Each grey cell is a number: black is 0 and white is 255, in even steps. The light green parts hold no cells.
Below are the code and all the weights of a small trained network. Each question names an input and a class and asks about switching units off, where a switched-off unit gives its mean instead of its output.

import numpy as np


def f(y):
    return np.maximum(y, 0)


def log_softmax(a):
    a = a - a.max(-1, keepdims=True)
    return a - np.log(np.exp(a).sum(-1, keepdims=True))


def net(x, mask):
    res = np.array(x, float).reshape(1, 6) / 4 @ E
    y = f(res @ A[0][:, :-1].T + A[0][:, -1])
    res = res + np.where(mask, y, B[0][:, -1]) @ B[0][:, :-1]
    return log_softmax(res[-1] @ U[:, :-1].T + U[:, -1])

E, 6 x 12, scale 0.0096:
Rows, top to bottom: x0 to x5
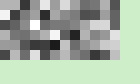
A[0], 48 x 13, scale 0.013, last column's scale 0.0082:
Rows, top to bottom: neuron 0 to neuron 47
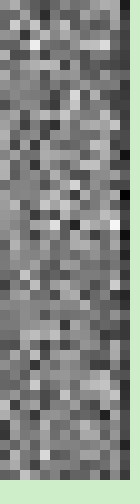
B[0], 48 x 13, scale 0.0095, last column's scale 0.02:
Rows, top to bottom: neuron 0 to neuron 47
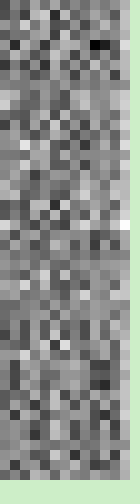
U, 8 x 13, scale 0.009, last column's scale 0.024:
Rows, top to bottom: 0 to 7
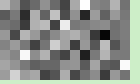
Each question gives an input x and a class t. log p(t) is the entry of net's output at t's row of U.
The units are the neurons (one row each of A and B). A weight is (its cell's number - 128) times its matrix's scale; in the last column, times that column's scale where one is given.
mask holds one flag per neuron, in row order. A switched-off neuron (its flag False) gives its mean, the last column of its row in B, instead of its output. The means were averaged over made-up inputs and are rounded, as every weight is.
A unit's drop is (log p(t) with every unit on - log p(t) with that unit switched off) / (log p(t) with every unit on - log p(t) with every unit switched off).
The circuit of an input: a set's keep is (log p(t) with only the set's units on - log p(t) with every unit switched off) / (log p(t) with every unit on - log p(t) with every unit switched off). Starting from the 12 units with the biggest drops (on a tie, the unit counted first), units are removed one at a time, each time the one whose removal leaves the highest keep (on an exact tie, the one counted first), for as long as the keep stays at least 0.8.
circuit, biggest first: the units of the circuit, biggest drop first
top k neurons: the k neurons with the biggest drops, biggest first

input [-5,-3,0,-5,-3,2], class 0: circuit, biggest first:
[neuron 10]
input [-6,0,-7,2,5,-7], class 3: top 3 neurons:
[neuron 41; neuron 36; neuron 46]
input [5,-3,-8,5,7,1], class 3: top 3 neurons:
[neuron 41; neuron 46; neuron 36]
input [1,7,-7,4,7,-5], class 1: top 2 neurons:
[neuron 21; neuron 12]
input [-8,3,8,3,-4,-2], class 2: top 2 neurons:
[neuron 34; neuron 1]
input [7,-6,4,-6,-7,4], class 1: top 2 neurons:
[neuron 33; neuron 6]
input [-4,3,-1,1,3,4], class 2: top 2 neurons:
[neuron 14; neuron 1]
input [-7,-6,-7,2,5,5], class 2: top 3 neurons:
[neuron 1; neuron 34; neuron 4]
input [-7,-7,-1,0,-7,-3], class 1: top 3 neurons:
[neuron 6; neuron 33; neuron 32]
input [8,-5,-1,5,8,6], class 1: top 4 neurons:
[neuron 39; neuron 12; neuron 21; neuron 34]
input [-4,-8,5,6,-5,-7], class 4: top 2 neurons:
[neuron 45; neuron 42]
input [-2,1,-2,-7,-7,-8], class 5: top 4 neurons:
[neuron 14; neuron 16; neuron 22; neuron 19]
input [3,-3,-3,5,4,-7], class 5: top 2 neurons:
[neuron 14; neuron 16]
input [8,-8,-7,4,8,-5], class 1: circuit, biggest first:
[neuron 21]
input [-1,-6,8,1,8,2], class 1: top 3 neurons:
[neuron 12; neuron 39; neuron 21]
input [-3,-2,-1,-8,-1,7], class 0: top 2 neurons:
[neuron 10; neuron 29]
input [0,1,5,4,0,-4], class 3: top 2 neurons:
[neuron 4; neuron 38]
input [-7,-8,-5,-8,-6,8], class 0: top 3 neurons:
[neuron 10; neuron 29; neuron 9]
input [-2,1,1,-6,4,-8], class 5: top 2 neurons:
[neuron 14; neuron 16]
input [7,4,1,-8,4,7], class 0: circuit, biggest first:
[neuron 29]
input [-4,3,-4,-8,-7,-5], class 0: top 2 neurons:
[neuron 9; neuron 10]
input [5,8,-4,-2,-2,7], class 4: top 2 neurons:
[neuron 40; neuron 7]
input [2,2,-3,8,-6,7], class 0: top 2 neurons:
[neuron 22; neuron 19]
